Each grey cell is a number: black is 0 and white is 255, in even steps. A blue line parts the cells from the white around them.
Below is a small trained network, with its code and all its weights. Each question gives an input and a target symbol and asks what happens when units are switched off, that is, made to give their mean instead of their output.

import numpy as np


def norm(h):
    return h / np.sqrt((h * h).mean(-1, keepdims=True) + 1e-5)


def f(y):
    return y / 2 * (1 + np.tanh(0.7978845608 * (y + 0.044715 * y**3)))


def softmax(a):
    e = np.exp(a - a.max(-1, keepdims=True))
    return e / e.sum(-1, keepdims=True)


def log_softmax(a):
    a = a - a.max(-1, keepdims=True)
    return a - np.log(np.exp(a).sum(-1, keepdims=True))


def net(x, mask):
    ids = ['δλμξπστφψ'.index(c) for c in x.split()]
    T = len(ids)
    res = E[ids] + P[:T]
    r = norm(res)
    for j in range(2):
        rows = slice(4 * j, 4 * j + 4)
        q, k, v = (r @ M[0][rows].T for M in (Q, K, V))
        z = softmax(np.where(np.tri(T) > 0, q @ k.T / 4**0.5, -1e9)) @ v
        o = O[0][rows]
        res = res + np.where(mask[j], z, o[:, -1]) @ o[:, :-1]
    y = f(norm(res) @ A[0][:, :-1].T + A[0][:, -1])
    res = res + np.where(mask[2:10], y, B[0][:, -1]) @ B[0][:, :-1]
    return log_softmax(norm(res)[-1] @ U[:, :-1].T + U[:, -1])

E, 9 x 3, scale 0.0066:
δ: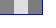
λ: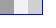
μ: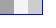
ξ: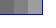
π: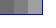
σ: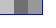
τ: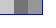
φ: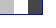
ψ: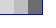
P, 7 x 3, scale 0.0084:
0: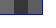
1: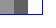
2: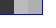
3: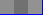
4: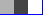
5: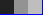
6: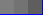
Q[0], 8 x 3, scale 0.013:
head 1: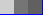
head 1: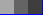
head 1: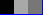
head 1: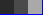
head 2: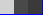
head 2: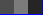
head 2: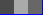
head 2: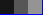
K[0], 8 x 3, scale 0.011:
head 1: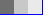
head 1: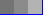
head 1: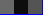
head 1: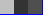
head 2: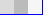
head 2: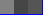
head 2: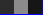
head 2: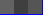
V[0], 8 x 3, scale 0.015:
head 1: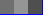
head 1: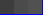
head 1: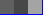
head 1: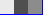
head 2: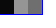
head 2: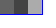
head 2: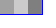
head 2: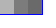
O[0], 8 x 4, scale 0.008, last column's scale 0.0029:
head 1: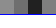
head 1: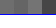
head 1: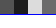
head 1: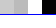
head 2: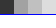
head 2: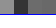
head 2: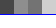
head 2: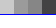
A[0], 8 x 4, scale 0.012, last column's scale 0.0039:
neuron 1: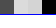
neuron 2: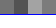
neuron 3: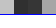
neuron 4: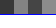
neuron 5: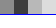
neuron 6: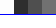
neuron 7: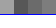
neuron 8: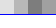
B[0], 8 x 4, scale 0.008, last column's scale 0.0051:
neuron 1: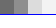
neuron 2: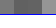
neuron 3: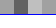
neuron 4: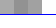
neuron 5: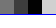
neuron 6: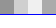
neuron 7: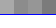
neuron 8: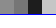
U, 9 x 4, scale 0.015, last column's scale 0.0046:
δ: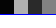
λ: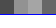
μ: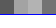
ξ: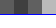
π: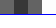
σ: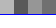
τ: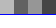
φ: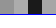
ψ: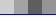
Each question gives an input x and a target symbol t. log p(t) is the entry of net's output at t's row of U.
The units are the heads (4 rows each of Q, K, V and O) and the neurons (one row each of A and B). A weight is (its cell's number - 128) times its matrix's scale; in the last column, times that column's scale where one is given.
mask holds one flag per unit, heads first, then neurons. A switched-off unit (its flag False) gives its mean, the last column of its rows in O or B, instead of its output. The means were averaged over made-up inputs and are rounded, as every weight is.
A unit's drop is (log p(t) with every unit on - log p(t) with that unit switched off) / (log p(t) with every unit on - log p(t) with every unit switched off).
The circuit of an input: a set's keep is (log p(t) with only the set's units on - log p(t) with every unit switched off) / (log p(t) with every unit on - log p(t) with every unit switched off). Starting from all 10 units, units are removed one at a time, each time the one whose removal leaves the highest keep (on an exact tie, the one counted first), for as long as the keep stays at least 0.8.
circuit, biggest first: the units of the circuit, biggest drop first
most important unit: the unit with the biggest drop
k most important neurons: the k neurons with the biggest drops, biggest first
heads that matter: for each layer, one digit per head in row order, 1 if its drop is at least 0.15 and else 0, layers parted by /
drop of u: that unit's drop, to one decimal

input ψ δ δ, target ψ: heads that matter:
11
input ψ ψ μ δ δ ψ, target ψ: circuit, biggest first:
[head 2]
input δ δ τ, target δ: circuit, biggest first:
[head 1; head 2]
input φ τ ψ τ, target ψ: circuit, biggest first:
[head 1; neuron 6; head 2]
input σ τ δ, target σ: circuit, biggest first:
[head 2; head 1]
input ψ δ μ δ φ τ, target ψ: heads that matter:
01
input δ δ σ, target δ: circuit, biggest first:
[head 1; head 2]
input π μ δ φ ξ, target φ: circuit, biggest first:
[head 2; head 1; neuron 8; neuron 5]
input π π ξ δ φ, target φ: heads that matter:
10
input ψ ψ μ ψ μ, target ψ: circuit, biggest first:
[head 2; neuron 8]
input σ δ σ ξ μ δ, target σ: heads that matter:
01
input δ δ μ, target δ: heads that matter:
10
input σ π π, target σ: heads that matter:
01
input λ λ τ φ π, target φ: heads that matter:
11
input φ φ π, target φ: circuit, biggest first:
[head 1]
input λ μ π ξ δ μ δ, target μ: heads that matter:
00
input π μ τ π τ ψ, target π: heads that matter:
00
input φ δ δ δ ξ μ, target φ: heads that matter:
10
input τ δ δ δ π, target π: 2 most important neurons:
[neuron 5; neuron 4]
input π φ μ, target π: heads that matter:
11
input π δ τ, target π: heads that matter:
00
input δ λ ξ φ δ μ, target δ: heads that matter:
10
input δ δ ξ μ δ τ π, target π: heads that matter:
10
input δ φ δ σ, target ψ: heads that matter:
10
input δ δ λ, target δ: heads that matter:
10
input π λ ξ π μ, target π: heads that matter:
01
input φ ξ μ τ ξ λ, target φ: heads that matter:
11
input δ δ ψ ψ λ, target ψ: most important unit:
head 1
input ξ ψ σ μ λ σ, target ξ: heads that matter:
00
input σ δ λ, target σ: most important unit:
head 2
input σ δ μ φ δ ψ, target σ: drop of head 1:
0.1
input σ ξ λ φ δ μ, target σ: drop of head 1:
0.3
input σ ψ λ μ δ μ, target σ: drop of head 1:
0.2
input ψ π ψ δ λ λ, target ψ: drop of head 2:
0.5
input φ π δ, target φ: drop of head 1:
0.8
